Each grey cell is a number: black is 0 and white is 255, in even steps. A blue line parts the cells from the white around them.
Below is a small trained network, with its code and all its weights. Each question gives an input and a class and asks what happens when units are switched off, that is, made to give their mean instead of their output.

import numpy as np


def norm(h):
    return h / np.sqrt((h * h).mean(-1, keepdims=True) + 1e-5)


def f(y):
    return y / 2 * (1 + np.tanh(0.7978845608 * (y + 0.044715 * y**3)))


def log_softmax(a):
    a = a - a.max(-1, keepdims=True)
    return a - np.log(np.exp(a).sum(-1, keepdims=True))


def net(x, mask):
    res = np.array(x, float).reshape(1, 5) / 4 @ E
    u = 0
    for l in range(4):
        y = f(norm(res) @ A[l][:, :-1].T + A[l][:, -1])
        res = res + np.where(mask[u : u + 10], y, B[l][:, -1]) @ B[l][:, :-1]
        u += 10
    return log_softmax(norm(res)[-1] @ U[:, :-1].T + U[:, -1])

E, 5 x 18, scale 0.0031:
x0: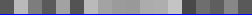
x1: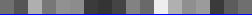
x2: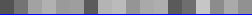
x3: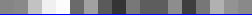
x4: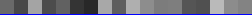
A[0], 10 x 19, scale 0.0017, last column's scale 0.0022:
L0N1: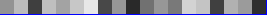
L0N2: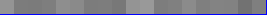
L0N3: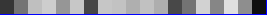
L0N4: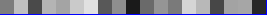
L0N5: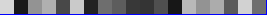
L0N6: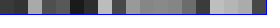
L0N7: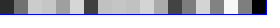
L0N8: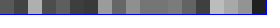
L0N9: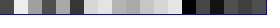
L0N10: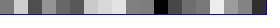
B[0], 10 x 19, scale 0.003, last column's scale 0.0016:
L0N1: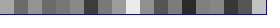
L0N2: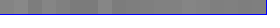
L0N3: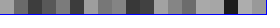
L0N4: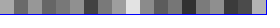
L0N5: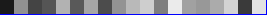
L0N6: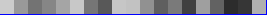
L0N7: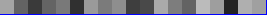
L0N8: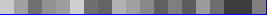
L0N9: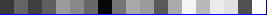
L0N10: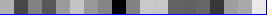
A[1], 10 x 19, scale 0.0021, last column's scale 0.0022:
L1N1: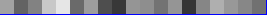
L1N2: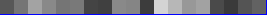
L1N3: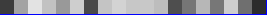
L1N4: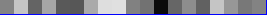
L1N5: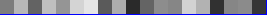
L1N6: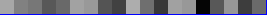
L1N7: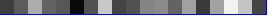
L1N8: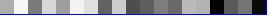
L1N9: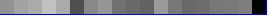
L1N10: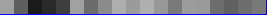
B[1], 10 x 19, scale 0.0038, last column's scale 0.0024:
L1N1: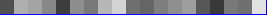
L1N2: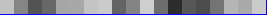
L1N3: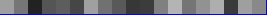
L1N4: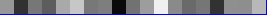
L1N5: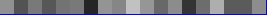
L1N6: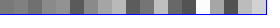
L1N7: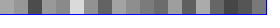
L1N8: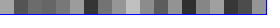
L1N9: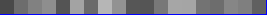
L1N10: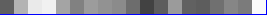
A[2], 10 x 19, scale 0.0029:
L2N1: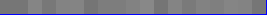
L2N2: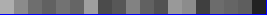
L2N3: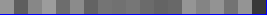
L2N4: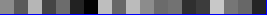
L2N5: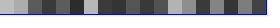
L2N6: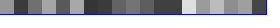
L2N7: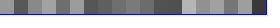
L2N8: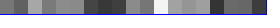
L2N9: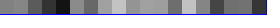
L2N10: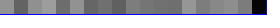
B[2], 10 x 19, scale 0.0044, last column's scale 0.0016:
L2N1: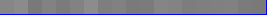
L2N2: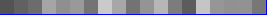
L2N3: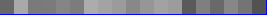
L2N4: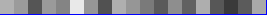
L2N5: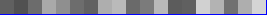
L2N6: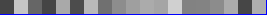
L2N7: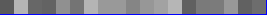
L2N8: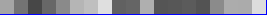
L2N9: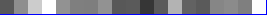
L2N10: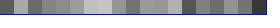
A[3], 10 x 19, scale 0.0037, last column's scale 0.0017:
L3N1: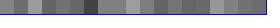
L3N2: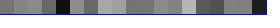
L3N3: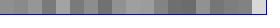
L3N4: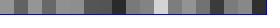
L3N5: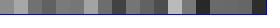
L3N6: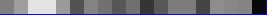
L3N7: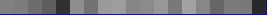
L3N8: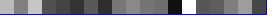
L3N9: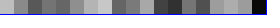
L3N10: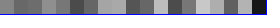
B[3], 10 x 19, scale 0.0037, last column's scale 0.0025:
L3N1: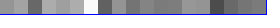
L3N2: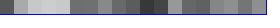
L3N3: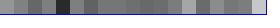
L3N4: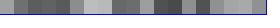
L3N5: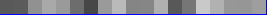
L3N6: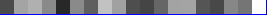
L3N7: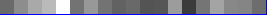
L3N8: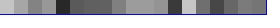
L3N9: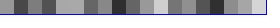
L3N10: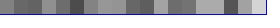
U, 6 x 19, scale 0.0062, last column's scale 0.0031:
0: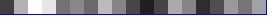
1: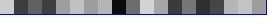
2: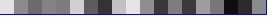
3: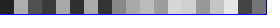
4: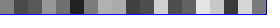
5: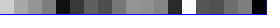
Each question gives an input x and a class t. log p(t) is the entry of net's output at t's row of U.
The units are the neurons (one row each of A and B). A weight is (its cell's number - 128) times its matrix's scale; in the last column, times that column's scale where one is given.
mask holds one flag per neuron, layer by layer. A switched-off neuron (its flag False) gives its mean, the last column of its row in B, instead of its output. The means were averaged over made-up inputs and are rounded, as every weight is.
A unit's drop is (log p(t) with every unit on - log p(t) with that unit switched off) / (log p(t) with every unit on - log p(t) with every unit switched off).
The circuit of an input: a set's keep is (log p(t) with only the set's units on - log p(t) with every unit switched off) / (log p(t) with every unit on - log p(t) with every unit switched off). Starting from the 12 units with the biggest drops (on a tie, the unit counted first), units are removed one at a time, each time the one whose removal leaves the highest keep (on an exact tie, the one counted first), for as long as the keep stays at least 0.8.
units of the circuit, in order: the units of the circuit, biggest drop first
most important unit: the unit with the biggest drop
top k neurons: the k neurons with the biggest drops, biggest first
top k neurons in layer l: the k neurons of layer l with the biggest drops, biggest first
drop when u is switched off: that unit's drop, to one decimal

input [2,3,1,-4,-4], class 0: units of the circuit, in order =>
L2N9
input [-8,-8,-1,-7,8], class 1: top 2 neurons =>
L1N1; L3N9
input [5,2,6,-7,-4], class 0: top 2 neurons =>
L1N6; L2N9
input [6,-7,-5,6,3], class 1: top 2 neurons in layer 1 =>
L1N10; L1N4
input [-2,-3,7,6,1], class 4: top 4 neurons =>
L1N10; L0N7; L3N10; L2N9
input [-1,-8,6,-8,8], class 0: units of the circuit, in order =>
L2N9; L3N2
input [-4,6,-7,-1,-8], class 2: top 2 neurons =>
L1N8; L1N4
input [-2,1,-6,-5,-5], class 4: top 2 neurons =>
L2N5; L1N1
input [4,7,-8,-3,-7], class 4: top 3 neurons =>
L2N5; L1N4; L0N10
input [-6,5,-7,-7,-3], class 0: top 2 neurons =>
L0N9; L1N3
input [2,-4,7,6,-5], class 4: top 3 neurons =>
L1N10; L2N9; L0N7
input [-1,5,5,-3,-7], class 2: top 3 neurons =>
L1N8; L1N4; L0N10
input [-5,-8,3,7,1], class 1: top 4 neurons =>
L1N10; L3N9; L2N9; L0N10
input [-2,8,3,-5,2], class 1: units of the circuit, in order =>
L2N8
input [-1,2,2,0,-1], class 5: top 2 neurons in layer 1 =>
L1N4; L1N6
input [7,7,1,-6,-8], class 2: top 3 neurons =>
L1N4; L0N10; L1N8
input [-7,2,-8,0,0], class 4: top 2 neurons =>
L2N5; L0N9
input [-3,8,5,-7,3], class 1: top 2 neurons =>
L2N8; L1N1
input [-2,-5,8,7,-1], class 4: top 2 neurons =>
L1N10; L0N7
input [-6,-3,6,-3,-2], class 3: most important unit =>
L2N6
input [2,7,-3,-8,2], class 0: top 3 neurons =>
L2N9; L1N4; L0N10
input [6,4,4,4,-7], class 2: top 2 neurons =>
L0N5; L1N8
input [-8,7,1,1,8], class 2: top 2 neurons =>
L2N4; L1N4
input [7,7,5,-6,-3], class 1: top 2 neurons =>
L1N1; L0N5
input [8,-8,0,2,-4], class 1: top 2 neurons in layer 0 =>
L0N10; L0N5
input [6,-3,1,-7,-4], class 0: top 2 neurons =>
L0N5; L2N9
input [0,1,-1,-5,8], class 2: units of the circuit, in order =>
L2N4
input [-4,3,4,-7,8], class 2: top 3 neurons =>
L2N4; L1N1; L0N6
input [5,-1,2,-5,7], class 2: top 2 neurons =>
L2N4; L1N1
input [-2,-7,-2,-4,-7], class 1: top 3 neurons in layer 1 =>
L1N4; L1N1; L1N7
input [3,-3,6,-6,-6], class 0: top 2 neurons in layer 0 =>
L0N6; L0N8
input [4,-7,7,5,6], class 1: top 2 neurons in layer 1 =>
L1N6; L1N10
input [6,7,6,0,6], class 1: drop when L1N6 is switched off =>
0.2
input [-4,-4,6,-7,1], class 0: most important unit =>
L1N6
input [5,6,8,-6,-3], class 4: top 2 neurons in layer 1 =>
L1N1; L1N4
